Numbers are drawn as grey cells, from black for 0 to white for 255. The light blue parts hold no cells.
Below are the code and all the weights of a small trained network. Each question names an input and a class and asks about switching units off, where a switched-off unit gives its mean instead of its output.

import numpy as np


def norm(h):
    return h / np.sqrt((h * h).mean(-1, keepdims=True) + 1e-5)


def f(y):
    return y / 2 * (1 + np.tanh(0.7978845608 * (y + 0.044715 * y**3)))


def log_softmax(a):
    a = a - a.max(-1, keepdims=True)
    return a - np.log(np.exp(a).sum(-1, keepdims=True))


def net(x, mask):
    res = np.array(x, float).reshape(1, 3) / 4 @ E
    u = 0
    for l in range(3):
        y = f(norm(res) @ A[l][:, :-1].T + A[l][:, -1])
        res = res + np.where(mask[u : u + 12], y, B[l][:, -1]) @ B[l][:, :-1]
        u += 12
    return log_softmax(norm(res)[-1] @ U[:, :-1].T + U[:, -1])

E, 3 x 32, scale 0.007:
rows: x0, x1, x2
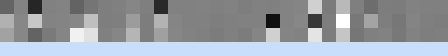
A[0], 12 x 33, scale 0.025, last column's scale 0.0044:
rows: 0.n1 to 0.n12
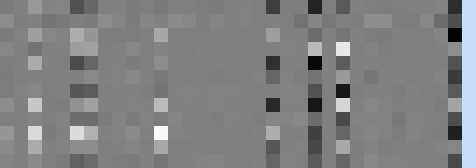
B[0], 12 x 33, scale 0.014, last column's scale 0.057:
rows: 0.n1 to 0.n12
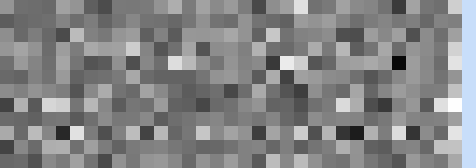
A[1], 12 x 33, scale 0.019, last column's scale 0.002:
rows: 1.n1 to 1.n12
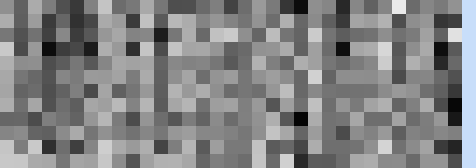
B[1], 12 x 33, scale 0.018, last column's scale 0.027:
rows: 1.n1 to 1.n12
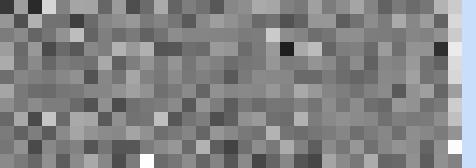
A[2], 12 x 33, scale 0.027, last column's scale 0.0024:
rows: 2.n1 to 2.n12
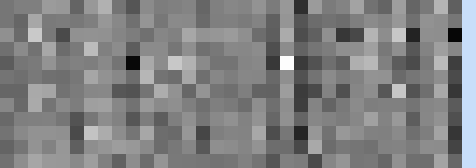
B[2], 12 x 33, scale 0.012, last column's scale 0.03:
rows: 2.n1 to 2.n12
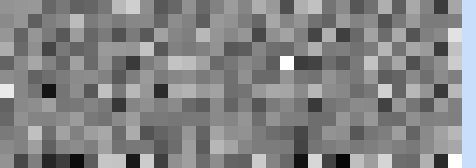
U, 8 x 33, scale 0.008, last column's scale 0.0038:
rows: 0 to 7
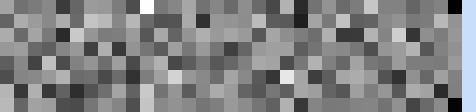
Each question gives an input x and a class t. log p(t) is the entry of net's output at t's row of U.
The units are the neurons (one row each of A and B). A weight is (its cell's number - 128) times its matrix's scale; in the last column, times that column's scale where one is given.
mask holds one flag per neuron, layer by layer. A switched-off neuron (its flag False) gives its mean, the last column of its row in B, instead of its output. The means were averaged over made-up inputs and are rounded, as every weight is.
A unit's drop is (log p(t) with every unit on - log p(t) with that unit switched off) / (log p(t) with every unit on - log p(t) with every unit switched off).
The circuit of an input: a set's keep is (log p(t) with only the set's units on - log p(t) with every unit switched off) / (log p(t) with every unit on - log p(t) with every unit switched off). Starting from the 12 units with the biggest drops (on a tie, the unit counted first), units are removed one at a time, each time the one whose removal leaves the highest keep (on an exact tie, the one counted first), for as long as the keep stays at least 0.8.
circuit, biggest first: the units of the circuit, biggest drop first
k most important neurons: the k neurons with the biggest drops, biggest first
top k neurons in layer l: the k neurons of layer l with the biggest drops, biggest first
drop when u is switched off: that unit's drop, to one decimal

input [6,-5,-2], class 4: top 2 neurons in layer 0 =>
[0.n5; 0.n1]
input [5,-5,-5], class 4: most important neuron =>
[0.n5]
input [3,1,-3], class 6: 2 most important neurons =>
[0.n8; 0.n11]
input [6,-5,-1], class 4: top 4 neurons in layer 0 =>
[0.n5; 0.n1; 0.n10; 0.n4]
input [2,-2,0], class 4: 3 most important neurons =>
[0.n5; 0.n1; 0.n10]
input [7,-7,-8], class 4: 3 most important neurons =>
[0.n5; 0.n7; 1.n1]
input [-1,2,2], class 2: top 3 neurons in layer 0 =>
[0.n10; 0.n3; 0.n7]
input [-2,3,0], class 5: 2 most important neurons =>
[0.n5; 0.n8]
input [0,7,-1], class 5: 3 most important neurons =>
[0.n5; 0.n1; 0.n7]
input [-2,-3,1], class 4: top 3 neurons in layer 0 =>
[0.n5; 0.n7; 0.n1]
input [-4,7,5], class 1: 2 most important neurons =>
[0.n8; 0.n11]
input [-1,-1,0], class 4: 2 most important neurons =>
[0.n7; 1.n1]
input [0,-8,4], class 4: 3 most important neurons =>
[0.n10; 0.n5; 0.n1]
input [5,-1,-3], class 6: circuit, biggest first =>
[0.n8]
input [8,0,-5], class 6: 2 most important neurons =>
[0.n11; 0.n8]
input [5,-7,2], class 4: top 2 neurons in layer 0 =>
[0.n10; 0.n5]
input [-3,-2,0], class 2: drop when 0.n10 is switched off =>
0.5
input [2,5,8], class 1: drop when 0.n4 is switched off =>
0.2
